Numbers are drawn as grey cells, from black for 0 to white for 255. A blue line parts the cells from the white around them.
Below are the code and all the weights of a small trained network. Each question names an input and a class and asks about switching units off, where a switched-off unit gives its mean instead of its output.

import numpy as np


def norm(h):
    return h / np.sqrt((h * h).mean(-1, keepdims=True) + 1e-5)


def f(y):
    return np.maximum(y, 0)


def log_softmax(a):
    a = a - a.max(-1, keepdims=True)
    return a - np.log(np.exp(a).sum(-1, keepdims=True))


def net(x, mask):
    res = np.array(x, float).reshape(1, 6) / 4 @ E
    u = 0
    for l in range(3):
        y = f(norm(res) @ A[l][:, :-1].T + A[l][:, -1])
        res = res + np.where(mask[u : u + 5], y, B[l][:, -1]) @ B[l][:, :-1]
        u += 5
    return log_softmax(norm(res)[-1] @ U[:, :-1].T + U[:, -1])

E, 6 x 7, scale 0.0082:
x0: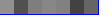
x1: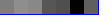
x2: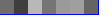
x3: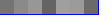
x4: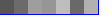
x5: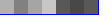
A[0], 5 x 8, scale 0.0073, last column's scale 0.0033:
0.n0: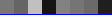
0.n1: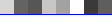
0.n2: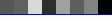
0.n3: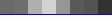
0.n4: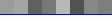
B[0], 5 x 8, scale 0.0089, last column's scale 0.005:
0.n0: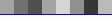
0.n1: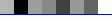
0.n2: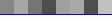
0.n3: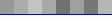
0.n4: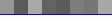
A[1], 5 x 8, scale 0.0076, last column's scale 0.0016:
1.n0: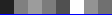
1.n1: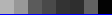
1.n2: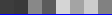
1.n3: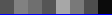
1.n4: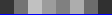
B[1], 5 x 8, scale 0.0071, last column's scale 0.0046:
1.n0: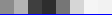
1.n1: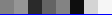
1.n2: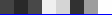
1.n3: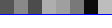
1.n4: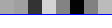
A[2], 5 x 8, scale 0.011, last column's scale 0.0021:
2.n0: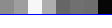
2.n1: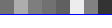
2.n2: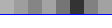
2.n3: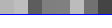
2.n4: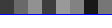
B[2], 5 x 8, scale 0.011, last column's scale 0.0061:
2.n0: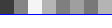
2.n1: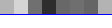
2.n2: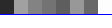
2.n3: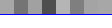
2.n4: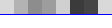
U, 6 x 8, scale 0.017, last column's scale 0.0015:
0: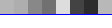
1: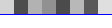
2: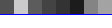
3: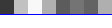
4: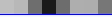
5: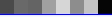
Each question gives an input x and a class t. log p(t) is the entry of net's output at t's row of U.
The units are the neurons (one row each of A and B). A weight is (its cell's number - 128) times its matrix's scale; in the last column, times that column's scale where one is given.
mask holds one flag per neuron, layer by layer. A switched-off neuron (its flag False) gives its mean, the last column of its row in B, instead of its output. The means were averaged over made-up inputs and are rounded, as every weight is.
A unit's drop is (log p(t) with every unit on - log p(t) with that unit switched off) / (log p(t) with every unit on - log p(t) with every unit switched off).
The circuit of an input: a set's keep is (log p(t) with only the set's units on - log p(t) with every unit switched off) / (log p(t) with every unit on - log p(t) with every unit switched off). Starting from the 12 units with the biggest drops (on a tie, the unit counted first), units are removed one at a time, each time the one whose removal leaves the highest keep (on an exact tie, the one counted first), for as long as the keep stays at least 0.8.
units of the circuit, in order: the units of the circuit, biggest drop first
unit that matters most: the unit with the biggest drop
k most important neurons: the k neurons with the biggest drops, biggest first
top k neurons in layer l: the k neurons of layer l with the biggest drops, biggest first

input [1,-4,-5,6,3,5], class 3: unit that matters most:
2.n0
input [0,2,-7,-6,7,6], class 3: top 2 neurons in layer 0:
0.n3, 0.n2
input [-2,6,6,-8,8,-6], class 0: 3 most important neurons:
0.n2, 2.n4, 1.n3
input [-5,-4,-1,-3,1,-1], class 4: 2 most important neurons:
1.n0, 2.n1
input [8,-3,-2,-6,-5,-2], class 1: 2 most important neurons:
0.n1, 1.n4
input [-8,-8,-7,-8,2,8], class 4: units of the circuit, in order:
1.n2, 2.n3
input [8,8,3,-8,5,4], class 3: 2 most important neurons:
0.n3, 1.n0
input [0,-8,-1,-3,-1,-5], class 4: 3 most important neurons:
1.n0, 2.n1, 0.n1
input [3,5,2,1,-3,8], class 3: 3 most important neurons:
0.n3, 2.n0, 1.n0
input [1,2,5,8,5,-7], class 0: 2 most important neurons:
2.n4, 0.n2
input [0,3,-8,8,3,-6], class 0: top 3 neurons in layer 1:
1.n0, 1.n3, 1.n4
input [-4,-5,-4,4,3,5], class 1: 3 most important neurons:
0.n1, 0.n2, 2.n2
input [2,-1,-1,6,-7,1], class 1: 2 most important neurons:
0.n1, 1.n0
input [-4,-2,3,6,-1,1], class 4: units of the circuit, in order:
1.n0
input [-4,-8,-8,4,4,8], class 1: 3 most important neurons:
0.n1, 0.n2, 1.n1
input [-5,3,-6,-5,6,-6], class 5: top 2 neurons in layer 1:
1.n2, 1.n1
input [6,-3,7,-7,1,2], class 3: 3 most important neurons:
0.n3, 2.n0, 1.n0
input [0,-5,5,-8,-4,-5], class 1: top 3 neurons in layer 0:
0.n1, 0.n2, 0.n3
